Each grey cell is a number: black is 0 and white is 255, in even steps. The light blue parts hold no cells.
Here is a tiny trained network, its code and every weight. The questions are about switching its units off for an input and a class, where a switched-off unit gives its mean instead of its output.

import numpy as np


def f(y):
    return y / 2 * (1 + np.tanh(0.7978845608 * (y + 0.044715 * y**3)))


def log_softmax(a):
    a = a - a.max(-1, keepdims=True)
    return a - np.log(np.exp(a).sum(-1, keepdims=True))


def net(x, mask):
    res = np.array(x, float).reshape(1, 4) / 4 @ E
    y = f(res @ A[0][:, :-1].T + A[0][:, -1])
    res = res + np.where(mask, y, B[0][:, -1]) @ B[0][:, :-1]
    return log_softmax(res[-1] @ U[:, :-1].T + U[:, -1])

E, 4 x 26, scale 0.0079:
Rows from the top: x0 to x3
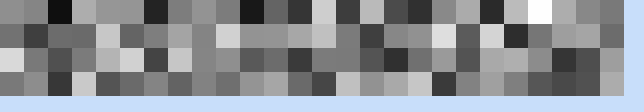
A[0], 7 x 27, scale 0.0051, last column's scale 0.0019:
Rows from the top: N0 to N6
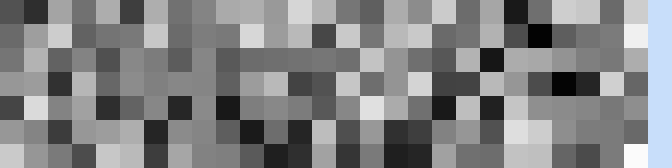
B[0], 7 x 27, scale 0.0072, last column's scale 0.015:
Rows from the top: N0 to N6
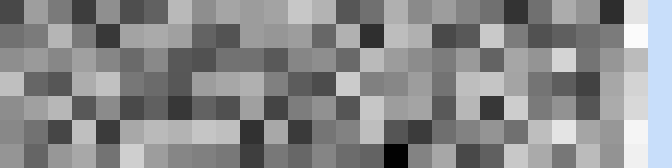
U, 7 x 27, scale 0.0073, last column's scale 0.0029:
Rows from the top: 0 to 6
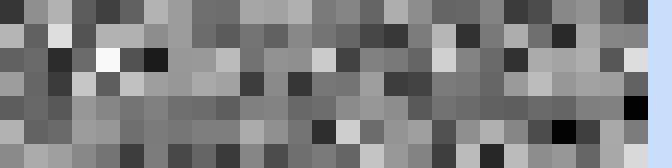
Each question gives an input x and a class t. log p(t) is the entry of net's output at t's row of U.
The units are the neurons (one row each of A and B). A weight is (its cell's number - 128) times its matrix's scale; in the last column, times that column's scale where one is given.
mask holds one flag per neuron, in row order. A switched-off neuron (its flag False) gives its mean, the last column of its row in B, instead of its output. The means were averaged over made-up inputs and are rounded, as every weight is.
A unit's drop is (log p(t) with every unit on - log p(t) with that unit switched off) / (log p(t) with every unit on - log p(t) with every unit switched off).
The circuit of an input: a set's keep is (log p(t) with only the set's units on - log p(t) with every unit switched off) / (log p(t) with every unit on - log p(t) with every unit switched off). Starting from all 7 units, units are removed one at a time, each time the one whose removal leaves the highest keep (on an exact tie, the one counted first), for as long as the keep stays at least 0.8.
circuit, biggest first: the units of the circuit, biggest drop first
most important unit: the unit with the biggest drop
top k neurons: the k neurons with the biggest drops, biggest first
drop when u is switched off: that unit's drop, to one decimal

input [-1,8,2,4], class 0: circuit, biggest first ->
[N0, N5]
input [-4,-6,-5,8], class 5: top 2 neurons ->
[N3, N1]
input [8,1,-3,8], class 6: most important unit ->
N4
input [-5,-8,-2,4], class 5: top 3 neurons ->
[N3, N1, N5]
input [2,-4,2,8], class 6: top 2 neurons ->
[N4, N1]
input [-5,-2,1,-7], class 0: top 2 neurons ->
[N6, N3]
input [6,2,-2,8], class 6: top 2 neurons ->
[N6, N4]
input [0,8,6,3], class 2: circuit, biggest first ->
[N1, N5]
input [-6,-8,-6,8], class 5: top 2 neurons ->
[N1, N3]
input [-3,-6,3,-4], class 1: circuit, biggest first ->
[N5, N4]
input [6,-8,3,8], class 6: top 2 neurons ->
[N4, N2]
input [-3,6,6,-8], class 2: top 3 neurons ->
[N0, N1, N4]
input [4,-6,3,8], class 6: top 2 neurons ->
[N4, N2]
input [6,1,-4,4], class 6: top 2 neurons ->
[N4, N6]
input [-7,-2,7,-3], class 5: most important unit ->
N3
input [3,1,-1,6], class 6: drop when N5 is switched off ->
0.2
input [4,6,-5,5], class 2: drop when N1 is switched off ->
1.0
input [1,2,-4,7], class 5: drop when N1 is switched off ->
0.0
